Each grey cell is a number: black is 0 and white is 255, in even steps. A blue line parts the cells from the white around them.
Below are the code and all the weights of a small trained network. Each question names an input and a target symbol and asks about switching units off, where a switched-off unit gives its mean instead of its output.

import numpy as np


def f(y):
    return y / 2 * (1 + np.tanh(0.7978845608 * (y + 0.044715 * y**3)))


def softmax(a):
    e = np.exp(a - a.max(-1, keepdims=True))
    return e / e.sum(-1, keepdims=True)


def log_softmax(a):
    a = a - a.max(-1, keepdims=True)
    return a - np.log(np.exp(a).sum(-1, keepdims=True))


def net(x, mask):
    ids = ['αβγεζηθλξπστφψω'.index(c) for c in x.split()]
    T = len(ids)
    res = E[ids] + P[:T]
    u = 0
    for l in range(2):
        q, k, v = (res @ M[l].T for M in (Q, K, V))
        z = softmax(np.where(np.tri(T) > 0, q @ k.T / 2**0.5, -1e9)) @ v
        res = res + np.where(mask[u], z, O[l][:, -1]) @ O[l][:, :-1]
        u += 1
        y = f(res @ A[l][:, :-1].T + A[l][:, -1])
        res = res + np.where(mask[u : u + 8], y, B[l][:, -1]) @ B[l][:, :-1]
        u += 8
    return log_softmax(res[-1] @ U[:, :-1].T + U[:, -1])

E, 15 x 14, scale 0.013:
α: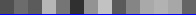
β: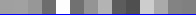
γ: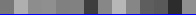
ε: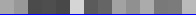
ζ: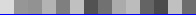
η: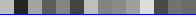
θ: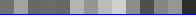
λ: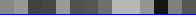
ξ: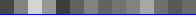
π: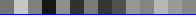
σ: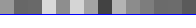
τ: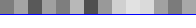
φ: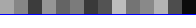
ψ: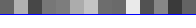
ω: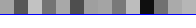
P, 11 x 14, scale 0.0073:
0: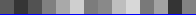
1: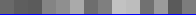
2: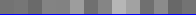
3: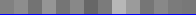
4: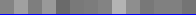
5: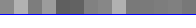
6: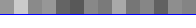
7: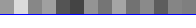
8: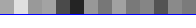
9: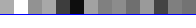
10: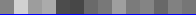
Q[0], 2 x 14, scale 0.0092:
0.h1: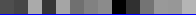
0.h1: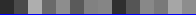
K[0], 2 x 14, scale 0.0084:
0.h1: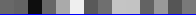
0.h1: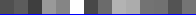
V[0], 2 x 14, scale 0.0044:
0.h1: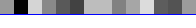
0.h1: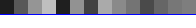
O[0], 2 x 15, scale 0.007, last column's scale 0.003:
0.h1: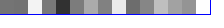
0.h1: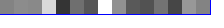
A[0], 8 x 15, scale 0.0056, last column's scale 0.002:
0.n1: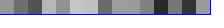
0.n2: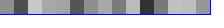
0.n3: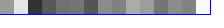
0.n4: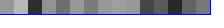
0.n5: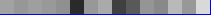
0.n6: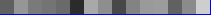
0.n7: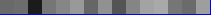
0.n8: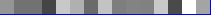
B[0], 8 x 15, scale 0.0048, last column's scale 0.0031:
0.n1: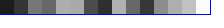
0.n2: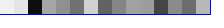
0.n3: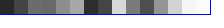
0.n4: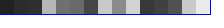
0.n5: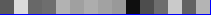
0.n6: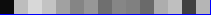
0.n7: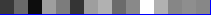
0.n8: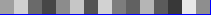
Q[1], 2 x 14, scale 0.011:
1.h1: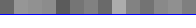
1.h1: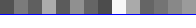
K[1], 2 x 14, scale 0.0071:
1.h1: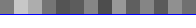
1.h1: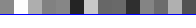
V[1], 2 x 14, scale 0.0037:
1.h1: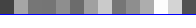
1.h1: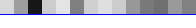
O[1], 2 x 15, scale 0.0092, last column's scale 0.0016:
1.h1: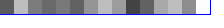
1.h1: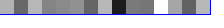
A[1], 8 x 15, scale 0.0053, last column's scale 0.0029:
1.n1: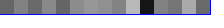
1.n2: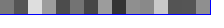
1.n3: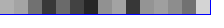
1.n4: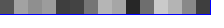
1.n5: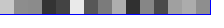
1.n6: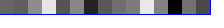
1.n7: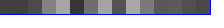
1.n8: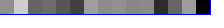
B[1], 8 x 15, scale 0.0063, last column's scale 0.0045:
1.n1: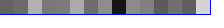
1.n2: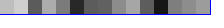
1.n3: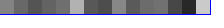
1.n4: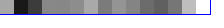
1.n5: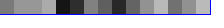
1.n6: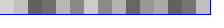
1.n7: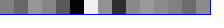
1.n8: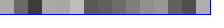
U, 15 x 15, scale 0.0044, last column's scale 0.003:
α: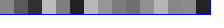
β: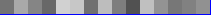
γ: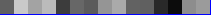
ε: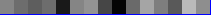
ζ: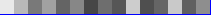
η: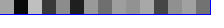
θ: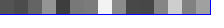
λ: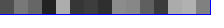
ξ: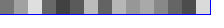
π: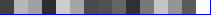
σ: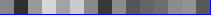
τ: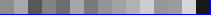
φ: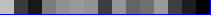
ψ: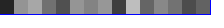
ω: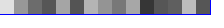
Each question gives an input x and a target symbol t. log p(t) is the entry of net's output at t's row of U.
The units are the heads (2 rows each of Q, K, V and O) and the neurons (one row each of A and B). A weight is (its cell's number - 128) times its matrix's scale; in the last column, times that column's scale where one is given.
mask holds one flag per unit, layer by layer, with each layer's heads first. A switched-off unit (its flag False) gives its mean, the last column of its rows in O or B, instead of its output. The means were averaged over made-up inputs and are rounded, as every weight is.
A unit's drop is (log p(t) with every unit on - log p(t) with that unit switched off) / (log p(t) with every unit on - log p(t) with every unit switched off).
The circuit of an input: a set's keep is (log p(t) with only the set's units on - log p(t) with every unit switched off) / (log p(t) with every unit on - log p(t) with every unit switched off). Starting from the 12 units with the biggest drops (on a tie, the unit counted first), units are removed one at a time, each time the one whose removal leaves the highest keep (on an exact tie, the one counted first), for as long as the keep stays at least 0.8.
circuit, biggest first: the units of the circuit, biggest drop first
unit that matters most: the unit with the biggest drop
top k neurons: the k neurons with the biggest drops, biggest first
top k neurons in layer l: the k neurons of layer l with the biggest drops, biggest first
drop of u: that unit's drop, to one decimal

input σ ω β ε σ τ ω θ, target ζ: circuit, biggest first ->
1.h1, 0.n2, 1.n2, 0.n5
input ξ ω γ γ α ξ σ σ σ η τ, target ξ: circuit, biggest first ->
0.h1
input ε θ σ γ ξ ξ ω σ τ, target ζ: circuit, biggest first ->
0.n2, 1.h1, 0.n5, 1.n2
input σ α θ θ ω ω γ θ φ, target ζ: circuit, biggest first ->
1.h1, 1.n2, 0.n2, 0.n5
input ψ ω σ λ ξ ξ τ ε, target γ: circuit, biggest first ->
1.h1, 0.h1
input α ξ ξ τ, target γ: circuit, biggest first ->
1.h1, 0.h1
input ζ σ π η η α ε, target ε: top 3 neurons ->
1.n5, 1.n4, 1.n3
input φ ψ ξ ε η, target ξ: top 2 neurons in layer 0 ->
0.n4, 0.n3
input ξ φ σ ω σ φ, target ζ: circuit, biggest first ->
1.h1, 0.n2, 1.n2
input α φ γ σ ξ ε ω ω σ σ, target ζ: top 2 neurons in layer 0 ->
0.n2, 0.n5
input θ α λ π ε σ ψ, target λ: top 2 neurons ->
0.n3, 0.n1
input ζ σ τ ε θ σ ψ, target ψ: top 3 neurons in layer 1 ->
1.n1, 1.n4, 1.n7
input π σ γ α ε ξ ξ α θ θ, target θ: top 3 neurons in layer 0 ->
0.n5, 0.n6, 0.n4
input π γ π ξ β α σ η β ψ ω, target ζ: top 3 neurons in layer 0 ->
0.n2, 0.n1, 0.n3
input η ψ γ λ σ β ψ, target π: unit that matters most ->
0.h1
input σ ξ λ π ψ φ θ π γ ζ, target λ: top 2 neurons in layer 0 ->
0.n3, 0.n1
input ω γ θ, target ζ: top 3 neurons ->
0.n2, 1.n2, 0.n4
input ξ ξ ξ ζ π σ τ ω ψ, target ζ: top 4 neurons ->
0.n2, 1.n2, 0.n3, 0.n5
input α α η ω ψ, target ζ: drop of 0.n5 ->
0.1
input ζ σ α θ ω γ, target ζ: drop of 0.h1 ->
0.1
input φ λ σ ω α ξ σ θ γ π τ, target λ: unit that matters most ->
0.h1
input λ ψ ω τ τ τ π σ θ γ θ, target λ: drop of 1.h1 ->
0.2
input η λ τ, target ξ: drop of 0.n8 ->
0.0
